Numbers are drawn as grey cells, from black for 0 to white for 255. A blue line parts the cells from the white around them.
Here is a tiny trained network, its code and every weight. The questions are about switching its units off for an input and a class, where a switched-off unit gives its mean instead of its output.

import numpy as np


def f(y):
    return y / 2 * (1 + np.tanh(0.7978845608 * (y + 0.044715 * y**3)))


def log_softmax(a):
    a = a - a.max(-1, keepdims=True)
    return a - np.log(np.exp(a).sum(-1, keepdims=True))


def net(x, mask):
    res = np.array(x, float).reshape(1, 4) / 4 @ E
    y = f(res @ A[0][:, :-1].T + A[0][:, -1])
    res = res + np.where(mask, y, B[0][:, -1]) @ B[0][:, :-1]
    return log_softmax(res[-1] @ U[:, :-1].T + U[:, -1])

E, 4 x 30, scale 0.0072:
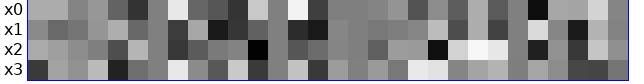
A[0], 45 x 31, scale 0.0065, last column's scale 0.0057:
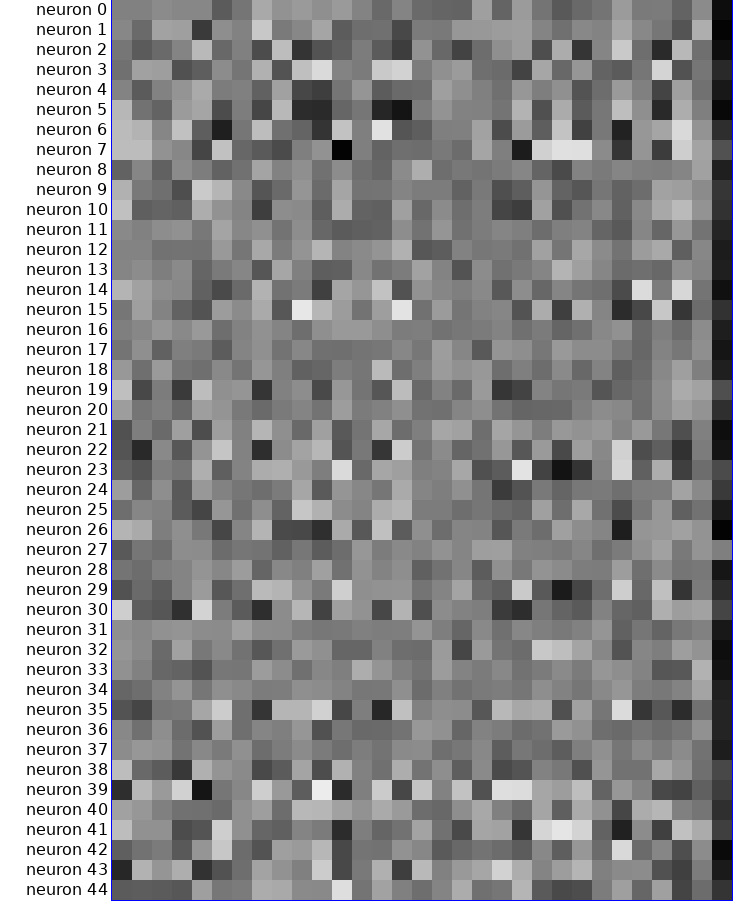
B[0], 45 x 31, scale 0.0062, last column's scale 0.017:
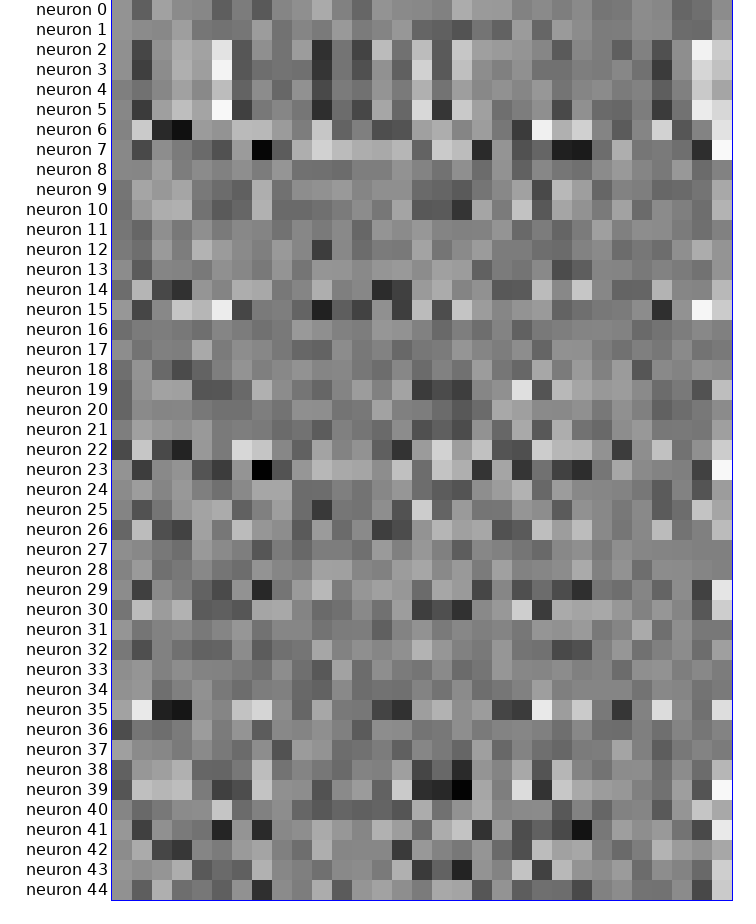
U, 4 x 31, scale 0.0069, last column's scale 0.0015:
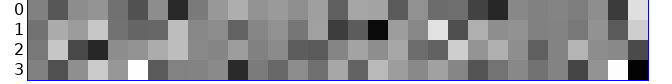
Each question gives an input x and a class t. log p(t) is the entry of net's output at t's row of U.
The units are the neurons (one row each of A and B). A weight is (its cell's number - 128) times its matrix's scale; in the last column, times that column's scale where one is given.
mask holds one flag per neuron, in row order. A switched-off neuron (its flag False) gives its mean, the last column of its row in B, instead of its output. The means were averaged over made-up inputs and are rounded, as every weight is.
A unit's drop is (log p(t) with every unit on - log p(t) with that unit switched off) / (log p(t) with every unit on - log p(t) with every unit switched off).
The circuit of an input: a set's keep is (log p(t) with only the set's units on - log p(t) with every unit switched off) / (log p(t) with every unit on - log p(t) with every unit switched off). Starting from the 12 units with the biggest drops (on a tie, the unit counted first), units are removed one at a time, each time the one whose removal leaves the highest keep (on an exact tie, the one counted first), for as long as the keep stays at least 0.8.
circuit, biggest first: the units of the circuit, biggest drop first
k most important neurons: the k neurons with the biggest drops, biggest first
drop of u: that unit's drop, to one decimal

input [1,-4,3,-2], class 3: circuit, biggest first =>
neuron 15
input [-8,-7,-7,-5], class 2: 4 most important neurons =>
neuron 35; neuron 22; neuron 7; neuron 42
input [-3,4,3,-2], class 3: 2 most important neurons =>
neuron 23; neuron 5
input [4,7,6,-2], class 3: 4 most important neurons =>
neuron 5; neuron 2; neuron 23; neuron 29
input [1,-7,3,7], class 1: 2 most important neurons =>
neuron 39; neuron 43
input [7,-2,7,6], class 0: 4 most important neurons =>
neuron 7; neuron 41; neuron 35; neuron 22
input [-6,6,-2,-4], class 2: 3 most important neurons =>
neuron 35; neuron 22; neuron 15
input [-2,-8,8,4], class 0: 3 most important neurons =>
neuron 7; neuron 41; neuron 5
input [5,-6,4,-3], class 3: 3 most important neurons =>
neuron 15; neuron 3; neuron 35
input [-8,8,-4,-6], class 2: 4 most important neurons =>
neuron 35; neuron 22; neuron 42; neuron 15
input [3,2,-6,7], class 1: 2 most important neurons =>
neuron 39; neuron 7
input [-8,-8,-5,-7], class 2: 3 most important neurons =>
neuron 22; neuron 35; neuron 42
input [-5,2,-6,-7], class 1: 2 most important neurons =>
neuron 30; neuron 7
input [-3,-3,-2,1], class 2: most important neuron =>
neuron 5
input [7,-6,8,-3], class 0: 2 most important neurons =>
neuron 7; neuron 41
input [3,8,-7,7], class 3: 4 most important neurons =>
neuron 5; neuron 2; neuron 7; neuron 41
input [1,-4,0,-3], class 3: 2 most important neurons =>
neuron 39; neuron 15
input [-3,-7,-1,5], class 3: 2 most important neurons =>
neuron 15; neuron 3
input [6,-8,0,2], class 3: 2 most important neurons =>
neuron 15; neuron 3
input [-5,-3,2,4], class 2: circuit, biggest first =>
neuron 35
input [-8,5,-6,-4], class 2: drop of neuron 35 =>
1.0
